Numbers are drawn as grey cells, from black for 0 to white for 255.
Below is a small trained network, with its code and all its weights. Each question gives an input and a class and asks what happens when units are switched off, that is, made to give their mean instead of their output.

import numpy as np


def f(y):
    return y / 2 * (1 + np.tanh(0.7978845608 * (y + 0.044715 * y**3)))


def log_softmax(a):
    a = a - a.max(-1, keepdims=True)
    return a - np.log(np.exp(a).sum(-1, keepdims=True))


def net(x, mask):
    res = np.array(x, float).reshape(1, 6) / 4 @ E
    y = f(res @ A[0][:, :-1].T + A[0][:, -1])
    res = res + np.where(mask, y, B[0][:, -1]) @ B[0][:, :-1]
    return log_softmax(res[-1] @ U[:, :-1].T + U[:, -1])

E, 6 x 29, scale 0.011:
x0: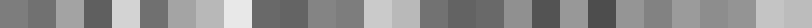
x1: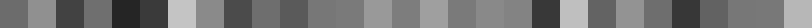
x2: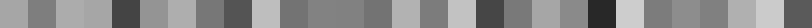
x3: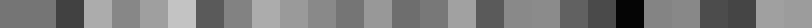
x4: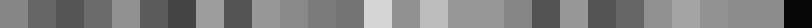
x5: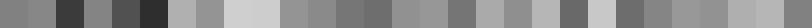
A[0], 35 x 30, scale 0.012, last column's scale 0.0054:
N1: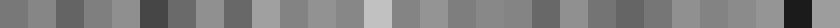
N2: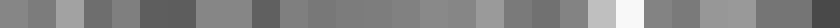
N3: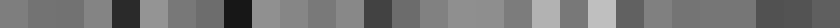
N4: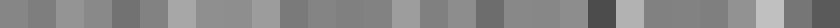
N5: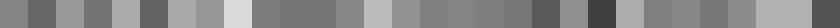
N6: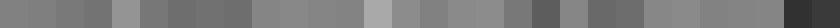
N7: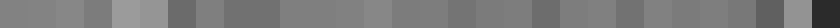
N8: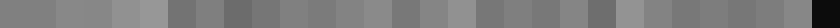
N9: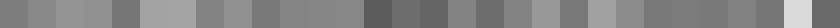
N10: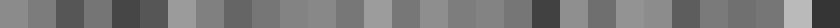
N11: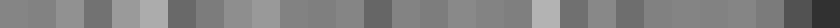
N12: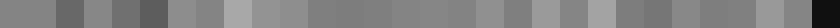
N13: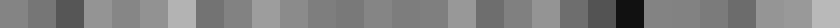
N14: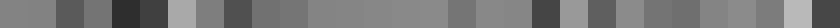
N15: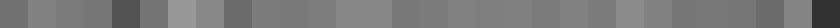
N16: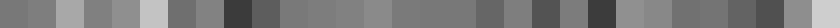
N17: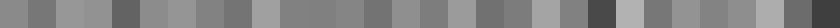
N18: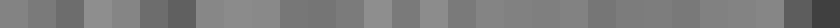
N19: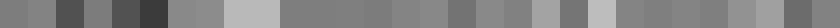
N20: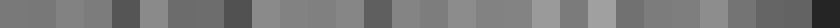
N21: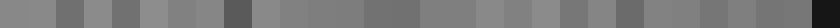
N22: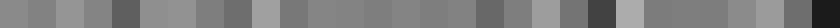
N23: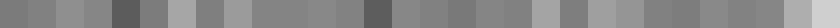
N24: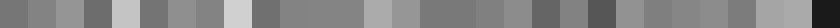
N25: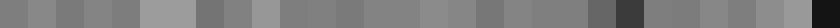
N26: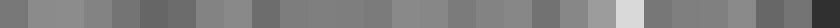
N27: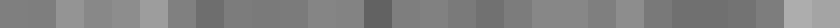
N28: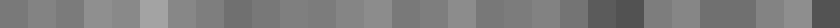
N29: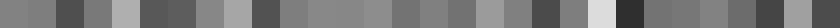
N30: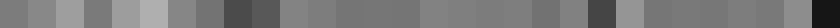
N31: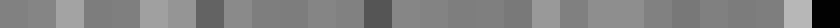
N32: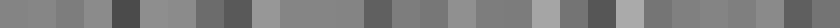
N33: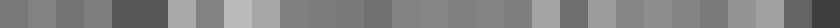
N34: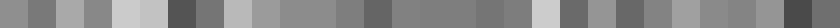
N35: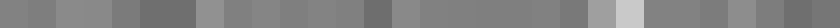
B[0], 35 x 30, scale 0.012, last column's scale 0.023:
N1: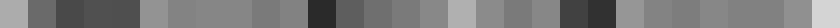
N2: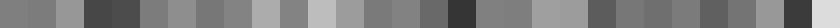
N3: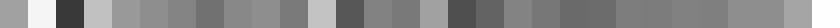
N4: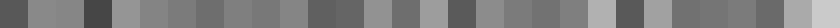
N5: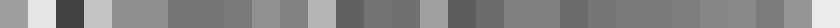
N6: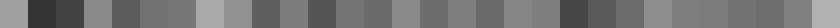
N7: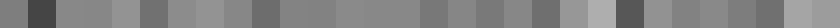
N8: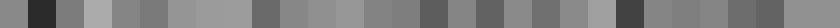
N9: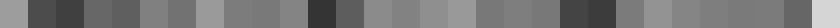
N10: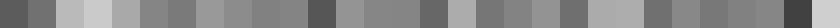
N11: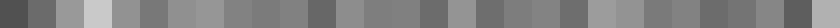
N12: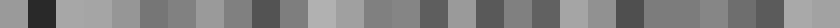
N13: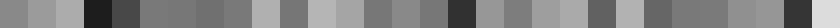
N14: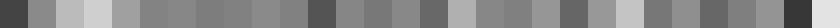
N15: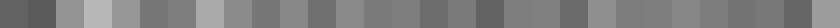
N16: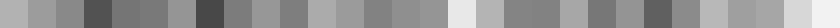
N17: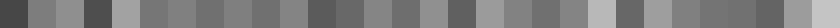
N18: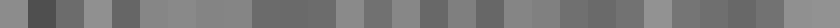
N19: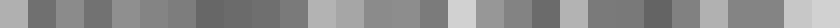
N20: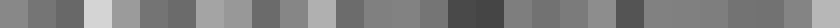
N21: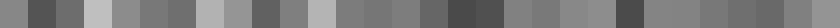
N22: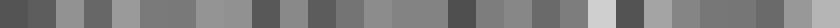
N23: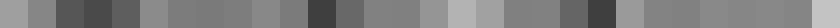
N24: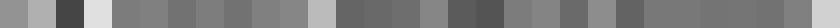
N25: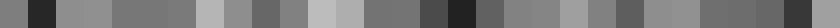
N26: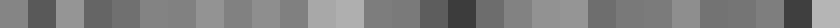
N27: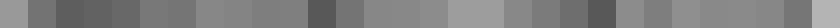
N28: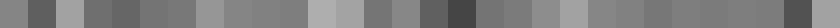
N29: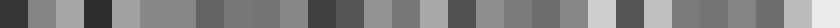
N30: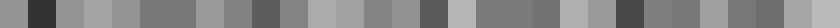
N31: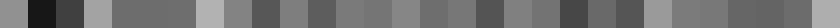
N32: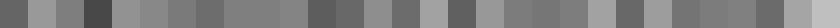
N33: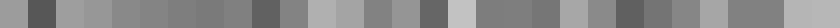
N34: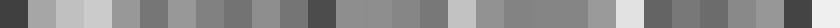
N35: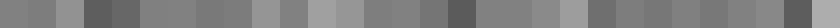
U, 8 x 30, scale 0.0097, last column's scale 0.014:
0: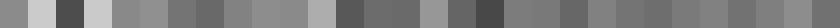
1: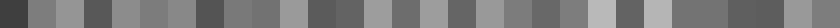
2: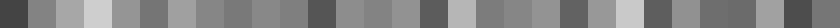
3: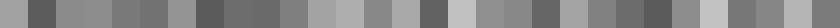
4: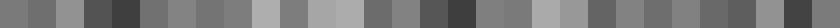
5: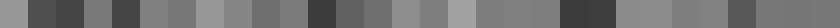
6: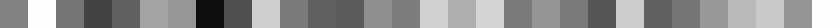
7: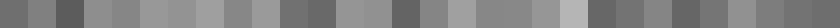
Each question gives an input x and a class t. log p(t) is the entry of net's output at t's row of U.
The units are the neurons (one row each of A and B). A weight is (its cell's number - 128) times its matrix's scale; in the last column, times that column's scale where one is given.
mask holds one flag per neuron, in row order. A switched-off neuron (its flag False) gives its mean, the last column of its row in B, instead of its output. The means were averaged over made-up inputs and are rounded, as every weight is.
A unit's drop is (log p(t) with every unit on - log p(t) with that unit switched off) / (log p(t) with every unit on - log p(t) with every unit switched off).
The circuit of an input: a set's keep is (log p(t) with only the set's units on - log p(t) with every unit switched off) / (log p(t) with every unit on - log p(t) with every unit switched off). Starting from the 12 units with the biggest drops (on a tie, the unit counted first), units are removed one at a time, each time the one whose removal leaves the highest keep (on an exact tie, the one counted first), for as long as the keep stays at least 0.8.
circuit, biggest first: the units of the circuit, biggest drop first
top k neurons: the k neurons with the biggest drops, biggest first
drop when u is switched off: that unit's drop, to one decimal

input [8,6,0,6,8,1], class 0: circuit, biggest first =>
[N5]
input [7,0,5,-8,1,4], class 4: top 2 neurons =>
[N2; N3]
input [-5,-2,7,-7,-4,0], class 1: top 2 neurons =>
[N32; N17]
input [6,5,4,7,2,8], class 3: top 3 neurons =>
[N19; N33; N3]
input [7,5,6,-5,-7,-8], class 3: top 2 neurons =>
[N16; N30]
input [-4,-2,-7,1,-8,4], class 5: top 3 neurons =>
[N9; N23; N31]
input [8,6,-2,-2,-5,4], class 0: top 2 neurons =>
[N5; N24]
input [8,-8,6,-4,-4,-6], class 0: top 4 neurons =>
[N5; N24; N14; N10]
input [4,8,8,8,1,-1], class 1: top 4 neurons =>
[N4; N17; N22; N34]
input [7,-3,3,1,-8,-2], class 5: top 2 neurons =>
[N9; N3]
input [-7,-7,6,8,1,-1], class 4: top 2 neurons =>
[N13; N5]
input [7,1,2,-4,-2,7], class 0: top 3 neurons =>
[N5; N24; N16]
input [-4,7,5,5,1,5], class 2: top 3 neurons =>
[N14; N10; N29]
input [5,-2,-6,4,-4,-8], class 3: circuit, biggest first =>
[N16]
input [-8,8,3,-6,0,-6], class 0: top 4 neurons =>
[N3; N34; N20; N32]
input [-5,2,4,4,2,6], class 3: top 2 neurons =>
[N19; N33]
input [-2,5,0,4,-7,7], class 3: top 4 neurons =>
[N19; N33; N12; N1]
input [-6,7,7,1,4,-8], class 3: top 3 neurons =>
[N16; N30; N29]
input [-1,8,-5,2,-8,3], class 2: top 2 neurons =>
[N14; N10]
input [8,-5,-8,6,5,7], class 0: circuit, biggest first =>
[N24]
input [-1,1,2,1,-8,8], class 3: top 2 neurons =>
[N19; N33]
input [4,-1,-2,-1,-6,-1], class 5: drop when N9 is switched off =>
0.1
